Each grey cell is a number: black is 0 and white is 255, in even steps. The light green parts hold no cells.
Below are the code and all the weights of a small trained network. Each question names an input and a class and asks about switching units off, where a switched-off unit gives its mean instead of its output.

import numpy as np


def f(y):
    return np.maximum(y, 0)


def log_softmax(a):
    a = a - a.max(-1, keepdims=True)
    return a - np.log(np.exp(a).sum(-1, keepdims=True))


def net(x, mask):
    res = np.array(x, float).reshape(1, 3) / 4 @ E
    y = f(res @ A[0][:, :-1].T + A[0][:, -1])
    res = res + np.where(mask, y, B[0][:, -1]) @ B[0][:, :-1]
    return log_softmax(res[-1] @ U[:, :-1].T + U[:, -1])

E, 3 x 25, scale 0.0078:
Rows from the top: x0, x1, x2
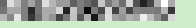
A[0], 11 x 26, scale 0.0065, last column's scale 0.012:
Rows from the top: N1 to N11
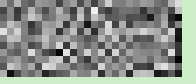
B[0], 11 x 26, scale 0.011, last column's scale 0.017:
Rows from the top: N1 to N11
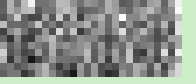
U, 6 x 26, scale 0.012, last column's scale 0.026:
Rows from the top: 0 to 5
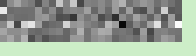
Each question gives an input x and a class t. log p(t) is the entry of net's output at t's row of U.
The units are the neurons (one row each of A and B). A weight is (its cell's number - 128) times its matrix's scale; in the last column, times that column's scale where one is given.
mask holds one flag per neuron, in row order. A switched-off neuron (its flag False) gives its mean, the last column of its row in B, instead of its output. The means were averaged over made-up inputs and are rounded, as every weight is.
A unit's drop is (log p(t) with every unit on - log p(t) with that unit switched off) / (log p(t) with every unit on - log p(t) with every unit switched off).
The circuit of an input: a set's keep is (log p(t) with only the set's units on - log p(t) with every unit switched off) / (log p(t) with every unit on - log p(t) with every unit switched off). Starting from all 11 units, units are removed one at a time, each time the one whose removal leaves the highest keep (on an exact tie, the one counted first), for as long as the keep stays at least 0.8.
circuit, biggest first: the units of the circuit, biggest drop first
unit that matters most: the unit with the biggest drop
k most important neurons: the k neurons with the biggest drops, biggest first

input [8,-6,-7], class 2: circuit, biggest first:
N10
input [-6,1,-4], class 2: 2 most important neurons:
N11; N5
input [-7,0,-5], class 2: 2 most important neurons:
N11; N5
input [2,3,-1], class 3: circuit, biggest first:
N8; N5
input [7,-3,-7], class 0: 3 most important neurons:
N3; N2; N11
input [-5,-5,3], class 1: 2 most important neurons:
N8; N10
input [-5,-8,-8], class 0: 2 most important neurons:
N2; N3
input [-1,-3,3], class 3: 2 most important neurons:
N3; N1
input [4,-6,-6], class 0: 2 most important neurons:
N3; N2
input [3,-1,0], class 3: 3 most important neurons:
N11; N5; N3
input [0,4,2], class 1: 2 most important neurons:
N2; N4
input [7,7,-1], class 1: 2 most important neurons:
N4; N11
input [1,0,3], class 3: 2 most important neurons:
N3; N1
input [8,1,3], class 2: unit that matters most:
N10
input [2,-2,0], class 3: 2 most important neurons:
N11; N5
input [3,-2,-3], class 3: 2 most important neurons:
N5; N11
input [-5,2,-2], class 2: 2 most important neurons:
N11; N1
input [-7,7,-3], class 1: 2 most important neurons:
N4; N10
